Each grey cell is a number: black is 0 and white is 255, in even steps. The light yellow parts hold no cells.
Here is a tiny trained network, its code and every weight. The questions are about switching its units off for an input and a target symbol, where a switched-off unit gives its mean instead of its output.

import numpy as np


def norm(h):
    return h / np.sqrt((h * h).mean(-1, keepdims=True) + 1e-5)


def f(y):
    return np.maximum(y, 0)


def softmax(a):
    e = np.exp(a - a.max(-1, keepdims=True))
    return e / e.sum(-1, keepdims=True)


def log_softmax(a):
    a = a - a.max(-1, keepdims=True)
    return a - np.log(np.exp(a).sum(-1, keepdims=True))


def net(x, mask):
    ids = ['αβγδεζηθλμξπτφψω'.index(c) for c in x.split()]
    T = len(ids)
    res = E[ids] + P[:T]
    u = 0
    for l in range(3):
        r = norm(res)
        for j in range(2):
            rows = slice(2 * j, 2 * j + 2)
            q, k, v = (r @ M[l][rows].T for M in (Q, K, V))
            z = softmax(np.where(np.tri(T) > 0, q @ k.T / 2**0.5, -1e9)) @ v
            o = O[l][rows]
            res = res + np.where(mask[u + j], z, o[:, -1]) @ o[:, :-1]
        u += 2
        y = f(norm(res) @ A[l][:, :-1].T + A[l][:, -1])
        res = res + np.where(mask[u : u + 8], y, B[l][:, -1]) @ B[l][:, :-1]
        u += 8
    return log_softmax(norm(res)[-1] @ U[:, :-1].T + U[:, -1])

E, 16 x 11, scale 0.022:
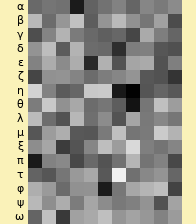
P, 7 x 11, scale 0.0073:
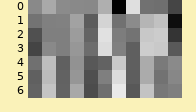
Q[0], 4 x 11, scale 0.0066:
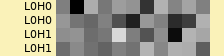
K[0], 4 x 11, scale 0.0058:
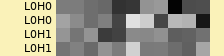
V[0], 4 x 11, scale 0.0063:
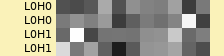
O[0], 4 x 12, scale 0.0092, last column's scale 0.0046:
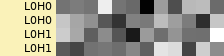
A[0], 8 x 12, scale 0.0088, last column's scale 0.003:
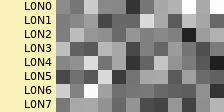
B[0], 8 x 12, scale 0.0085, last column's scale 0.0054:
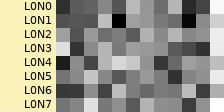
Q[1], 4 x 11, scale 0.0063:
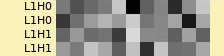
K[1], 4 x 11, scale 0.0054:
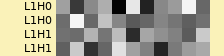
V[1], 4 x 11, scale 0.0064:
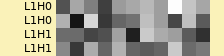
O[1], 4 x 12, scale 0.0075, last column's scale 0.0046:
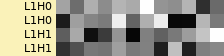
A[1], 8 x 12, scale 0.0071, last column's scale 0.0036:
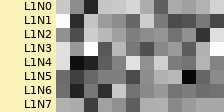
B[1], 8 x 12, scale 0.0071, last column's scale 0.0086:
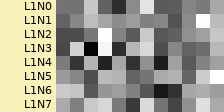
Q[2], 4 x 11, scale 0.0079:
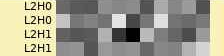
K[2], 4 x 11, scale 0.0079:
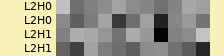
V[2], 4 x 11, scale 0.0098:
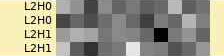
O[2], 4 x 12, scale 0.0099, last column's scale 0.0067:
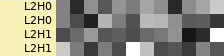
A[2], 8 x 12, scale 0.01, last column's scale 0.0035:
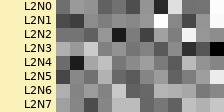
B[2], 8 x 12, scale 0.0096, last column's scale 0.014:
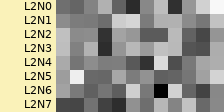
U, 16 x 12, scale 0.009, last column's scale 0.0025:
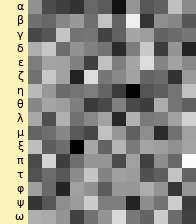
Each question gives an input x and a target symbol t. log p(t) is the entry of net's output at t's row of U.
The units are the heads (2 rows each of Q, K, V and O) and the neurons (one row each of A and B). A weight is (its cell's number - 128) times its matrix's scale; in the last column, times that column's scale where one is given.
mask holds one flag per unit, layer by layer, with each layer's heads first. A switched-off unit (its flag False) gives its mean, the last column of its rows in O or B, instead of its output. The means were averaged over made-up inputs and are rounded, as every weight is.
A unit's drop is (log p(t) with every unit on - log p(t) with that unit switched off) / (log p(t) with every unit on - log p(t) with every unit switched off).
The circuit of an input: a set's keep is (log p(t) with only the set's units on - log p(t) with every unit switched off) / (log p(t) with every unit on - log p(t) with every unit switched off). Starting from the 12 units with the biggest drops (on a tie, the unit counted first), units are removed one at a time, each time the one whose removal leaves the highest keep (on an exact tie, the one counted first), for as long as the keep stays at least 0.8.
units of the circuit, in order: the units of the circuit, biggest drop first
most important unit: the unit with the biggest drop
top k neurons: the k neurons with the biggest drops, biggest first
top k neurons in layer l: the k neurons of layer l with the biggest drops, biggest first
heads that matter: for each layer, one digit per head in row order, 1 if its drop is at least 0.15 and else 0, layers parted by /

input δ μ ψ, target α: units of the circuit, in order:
L1H0; L2H0
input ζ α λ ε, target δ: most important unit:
L2N2
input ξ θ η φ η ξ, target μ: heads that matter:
00 / 00 / 01
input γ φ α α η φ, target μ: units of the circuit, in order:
L2H1; L0N0
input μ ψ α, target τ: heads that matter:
00 / 11 / 00
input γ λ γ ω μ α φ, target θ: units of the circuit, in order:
L0H1; L2N1
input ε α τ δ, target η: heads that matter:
10 / 10 / 01
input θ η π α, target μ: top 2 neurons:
L0N1; L1N1
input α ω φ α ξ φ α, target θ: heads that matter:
01 / 00 / 00
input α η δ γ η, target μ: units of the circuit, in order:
L2H1; L2N3; L1N0
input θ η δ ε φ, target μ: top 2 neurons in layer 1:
L1N1; L1N6
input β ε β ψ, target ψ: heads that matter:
00 / 00 / 10
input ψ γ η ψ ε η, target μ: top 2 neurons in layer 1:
L1N3; L1N0
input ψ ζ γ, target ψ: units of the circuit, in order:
L0H0
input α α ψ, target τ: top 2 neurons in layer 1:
L1N3; L1N6
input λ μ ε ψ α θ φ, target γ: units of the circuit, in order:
L2H1; L0N0
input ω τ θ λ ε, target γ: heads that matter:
01 / 00 / 01
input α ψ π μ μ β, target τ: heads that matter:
10 / 01 / 00
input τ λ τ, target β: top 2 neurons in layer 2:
L2N4; L2N7
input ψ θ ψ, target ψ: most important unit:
L1N3
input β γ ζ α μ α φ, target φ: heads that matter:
10 / 00 / 00
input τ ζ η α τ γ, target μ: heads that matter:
00 / 01 / 01
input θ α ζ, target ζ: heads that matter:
10 / 10 / 00
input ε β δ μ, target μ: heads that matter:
00 / 10 / 00
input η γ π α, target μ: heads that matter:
11 / 01 / 01
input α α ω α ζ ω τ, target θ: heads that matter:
01 / 00 / 00
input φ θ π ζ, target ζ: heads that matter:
10 / 00 / 00
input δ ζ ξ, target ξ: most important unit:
L1H0
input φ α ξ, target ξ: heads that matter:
00 / 00 / 00
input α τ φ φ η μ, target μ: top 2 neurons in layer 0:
L0N1; L0N0
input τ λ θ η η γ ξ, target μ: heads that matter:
11 / 00 / 01
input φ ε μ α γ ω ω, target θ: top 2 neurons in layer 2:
L2N1; L2N3
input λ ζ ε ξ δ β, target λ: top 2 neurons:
L2N4; L2N2
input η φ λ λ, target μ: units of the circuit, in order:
L2H1
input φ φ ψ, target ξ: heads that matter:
11 / 01 / 10
